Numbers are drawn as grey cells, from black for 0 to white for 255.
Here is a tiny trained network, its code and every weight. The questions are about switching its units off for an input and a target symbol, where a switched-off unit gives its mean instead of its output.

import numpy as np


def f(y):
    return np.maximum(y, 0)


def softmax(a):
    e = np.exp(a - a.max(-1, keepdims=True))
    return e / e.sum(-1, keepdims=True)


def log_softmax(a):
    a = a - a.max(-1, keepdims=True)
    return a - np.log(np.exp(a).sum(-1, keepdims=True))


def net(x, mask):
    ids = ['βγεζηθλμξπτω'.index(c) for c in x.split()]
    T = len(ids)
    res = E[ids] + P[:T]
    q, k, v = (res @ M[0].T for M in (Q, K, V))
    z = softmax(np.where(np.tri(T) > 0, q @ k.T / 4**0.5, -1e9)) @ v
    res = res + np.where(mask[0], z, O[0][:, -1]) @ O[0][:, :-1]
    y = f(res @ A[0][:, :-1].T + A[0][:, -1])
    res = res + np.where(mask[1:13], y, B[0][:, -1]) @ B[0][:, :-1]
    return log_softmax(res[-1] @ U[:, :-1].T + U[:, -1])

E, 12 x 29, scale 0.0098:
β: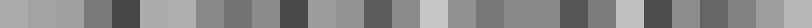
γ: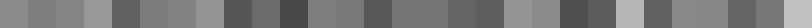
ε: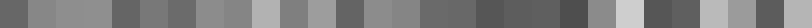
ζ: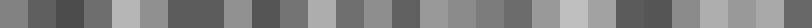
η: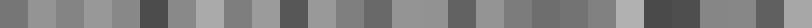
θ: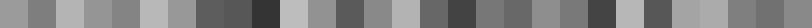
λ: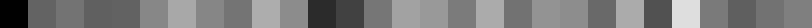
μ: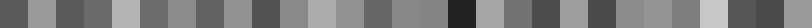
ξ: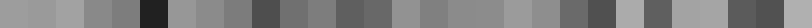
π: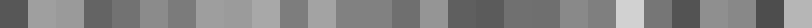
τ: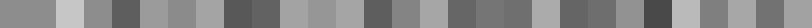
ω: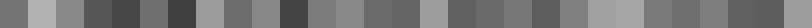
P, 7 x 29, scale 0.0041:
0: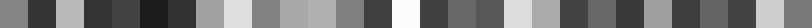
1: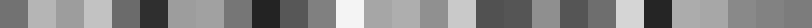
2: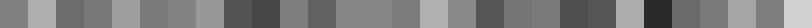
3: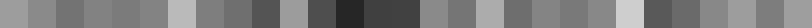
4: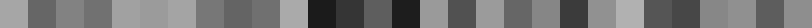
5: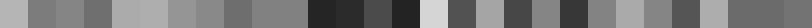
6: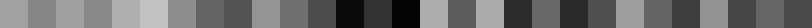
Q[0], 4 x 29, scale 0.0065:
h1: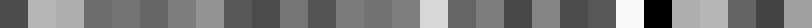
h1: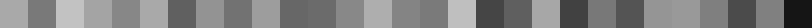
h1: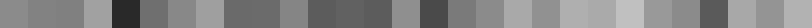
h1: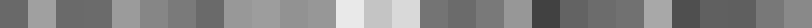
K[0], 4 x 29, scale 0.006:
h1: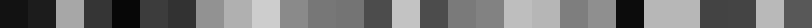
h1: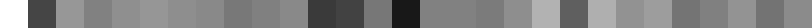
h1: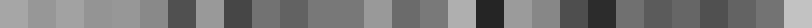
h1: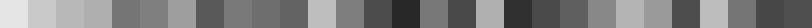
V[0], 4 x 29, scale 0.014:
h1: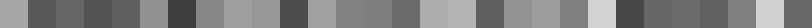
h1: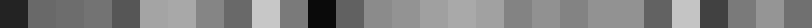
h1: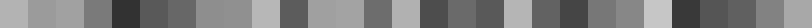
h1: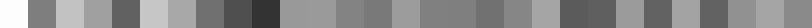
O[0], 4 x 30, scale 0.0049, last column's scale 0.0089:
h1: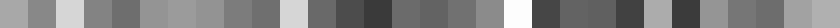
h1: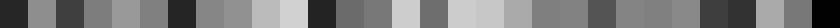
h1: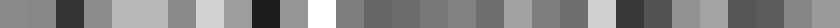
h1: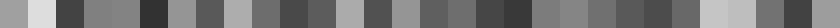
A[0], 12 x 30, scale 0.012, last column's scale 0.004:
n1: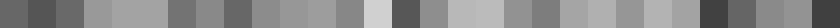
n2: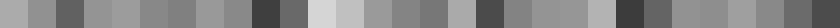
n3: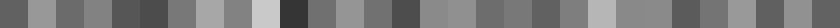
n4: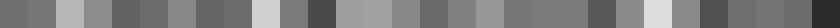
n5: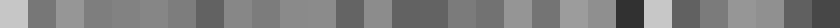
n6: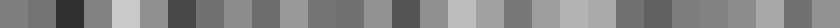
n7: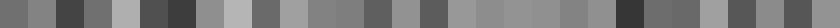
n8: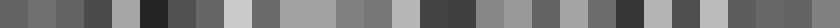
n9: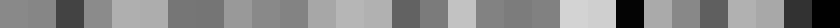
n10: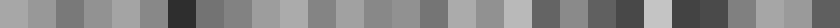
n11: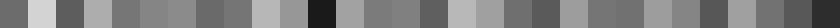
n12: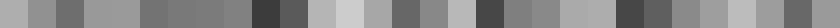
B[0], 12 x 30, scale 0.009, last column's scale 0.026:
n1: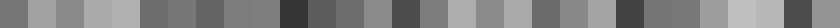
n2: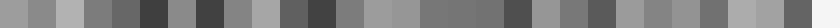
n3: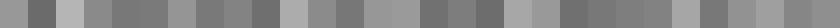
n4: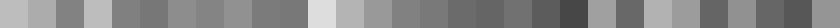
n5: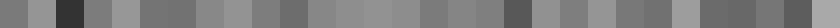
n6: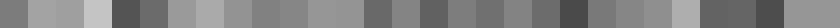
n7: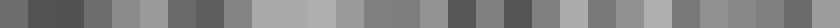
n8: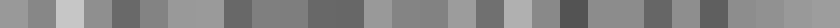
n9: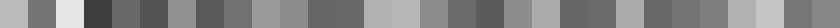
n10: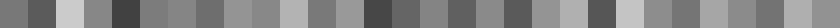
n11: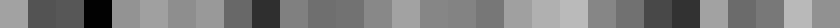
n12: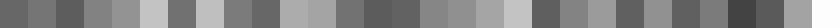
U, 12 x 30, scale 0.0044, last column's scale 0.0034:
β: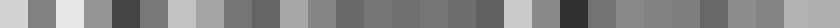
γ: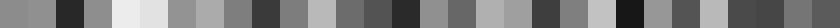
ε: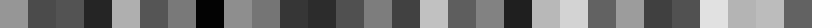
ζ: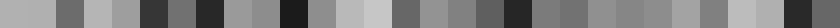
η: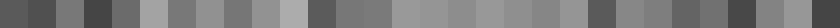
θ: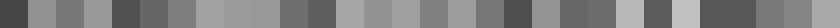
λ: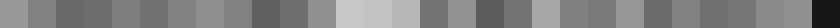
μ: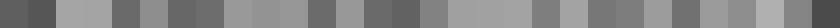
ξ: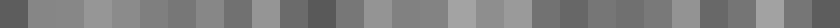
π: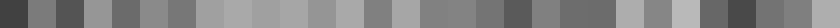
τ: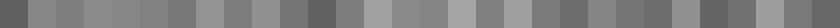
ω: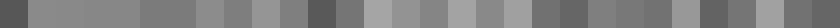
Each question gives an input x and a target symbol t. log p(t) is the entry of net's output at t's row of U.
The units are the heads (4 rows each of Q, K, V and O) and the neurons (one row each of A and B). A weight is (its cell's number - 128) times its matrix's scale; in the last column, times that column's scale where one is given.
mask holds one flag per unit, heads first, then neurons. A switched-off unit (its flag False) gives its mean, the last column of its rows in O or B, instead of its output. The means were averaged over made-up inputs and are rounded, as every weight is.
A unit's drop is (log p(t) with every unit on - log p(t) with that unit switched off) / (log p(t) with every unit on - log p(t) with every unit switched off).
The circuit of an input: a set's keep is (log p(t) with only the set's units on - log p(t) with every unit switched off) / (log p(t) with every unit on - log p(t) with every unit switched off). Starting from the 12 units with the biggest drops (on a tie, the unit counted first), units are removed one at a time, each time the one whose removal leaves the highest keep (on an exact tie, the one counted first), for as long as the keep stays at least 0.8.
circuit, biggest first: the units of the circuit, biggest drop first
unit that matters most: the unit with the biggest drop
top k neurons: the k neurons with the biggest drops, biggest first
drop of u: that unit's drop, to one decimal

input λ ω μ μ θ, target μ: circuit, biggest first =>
[n10 n1 h1]
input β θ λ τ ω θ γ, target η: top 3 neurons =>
[n2 n11 n12]
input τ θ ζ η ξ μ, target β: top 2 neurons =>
[n8 n5]
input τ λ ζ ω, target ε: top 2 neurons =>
[n12 n11]
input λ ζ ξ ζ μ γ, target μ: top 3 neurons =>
[n10 n1 n12]
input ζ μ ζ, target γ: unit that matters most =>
n2
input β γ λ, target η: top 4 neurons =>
[n11 n2 n12 n6]
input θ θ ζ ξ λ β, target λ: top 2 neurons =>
[n11 n12]
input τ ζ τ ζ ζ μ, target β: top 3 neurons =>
[n8 n12 n5]
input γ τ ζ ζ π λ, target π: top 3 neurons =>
[n12 n2 n6]
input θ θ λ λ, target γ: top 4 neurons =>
[n11 n4 n2 n1]
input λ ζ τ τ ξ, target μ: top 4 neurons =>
[n10 n1 n12 n6]
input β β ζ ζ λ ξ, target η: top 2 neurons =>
[n2 n11]
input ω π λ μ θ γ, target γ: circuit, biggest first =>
[n2]
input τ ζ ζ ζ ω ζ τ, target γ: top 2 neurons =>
[n12 n8]
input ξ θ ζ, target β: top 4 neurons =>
[n12 n9 n2 n6]
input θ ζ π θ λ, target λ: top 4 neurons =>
[n11 n12 n4 n6]
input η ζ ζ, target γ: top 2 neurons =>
[n2 n8]
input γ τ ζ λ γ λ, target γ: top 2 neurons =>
[n2 n11]
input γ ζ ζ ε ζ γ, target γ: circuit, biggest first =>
[h1]
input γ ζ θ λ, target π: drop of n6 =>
0.2
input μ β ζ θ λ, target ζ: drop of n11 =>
-0.1
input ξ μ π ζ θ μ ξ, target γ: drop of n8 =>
0.2
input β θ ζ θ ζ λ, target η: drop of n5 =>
0.1
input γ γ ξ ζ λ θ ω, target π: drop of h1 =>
1.1
